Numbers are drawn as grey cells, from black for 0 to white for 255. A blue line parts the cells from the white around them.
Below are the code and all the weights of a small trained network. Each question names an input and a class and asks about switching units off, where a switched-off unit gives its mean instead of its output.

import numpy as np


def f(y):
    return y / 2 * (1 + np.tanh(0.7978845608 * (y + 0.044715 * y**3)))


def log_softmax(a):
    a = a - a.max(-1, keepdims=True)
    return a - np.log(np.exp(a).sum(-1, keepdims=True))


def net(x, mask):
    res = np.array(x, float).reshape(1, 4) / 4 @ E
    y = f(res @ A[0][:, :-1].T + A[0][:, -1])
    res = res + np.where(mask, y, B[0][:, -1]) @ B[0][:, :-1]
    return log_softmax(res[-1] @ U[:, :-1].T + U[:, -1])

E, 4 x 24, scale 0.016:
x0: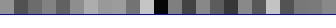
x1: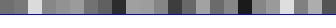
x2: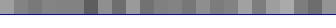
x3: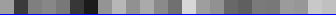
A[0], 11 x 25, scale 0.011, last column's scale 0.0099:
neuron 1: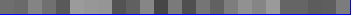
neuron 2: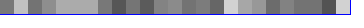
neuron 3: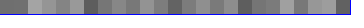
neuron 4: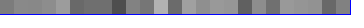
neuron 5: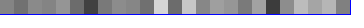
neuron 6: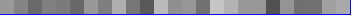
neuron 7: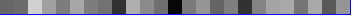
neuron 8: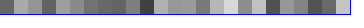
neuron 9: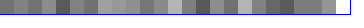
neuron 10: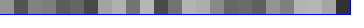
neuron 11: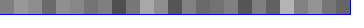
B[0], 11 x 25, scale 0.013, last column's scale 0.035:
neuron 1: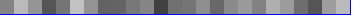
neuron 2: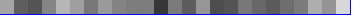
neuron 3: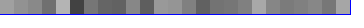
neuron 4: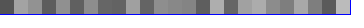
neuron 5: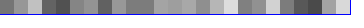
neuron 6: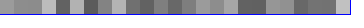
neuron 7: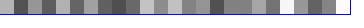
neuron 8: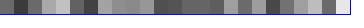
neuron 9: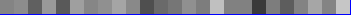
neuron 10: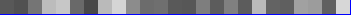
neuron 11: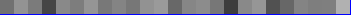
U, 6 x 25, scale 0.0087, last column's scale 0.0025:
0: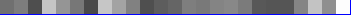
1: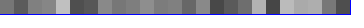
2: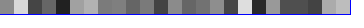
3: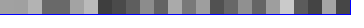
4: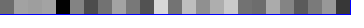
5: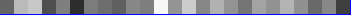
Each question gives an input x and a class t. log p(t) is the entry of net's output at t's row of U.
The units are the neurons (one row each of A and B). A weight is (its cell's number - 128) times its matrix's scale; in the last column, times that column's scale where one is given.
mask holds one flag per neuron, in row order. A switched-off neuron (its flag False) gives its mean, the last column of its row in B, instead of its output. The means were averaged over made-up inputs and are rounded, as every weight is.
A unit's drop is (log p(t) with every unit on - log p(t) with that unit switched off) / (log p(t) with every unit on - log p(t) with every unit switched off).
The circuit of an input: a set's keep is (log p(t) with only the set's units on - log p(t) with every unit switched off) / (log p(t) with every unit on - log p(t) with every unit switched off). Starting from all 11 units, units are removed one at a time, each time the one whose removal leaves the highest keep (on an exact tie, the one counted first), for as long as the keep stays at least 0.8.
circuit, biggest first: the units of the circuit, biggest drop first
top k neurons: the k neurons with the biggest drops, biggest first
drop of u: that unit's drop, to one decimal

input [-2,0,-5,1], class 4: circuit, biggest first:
neuron 7; neuron 10; neuron 2
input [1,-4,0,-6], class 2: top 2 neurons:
neuron 10; neuron 1
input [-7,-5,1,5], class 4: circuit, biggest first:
neuron 5
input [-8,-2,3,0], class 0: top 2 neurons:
neuron 8; neuron 2
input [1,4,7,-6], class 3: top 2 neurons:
neuron 10; neuron 1
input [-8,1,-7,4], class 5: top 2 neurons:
neuron 5; neuron 4
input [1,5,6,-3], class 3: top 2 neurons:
neuron 10; neuron 8
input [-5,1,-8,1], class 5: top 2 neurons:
neuron 5; neuron 10
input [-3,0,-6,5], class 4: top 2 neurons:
neuron 7; neuron 5
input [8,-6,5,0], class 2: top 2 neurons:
neuron 8; neuron 1
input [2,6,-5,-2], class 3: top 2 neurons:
neuron 8; neuron 10
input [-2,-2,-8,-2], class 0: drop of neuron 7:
0.2
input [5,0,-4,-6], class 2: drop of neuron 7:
0.6
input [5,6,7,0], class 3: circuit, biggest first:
neuron 8
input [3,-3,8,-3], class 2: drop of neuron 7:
0.1
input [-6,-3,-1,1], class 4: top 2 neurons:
neuron 5; neuron 10
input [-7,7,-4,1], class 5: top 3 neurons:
neuron 5; neuron 4; neuron 10
